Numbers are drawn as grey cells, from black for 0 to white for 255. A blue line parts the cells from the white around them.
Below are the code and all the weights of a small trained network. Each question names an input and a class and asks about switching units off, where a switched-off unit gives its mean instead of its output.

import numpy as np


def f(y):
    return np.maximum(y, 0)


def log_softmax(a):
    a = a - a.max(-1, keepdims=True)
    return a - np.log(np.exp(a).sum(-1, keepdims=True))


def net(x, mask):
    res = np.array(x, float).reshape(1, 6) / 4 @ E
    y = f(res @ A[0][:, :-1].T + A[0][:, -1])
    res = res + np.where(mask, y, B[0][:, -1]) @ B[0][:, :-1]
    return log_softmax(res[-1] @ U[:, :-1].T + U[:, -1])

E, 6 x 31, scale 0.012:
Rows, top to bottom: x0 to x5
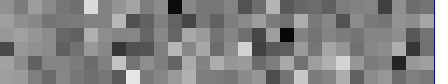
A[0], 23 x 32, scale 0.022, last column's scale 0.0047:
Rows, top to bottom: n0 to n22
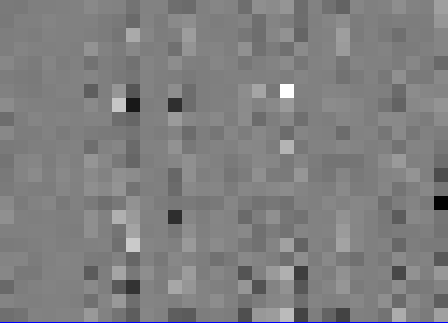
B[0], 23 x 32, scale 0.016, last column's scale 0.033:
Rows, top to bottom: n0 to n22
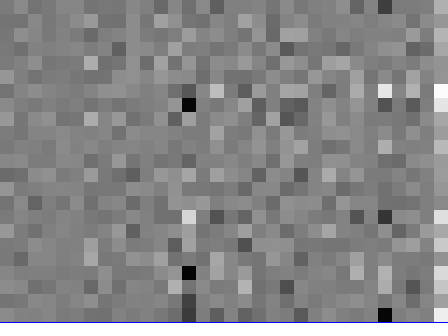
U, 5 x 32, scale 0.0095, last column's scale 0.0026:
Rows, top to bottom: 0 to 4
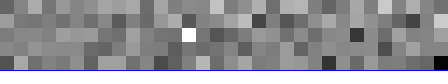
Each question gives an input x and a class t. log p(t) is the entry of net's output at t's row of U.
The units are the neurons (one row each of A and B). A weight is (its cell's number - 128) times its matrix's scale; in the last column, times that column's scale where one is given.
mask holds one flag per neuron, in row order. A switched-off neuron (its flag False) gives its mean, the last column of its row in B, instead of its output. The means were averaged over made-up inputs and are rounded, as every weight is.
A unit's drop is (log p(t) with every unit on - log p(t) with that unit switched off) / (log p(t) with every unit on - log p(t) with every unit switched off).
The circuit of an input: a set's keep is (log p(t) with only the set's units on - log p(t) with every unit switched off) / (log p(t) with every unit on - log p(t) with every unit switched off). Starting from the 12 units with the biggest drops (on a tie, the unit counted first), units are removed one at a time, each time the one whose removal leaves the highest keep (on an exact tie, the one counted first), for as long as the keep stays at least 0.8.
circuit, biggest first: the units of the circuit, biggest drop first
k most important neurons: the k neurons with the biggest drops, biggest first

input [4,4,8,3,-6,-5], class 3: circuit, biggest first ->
(n19)
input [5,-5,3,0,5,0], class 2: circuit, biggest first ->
(n15 n22)
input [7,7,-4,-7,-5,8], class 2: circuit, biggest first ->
(n15 n7)
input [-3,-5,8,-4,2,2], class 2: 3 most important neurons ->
(n6 n7 n22)
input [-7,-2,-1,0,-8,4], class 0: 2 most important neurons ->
(n7 n22)
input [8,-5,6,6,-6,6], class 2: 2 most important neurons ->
(n7 n19)
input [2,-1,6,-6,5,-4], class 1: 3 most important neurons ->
(n7 n19 n6)
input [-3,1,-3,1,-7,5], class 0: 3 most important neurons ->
(n22 n7 n15)
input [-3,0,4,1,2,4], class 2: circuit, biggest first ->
(n7 n19)
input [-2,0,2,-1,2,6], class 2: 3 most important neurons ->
(n6 n19 n7)
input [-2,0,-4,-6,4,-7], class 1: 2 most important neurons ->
(n7 n19)
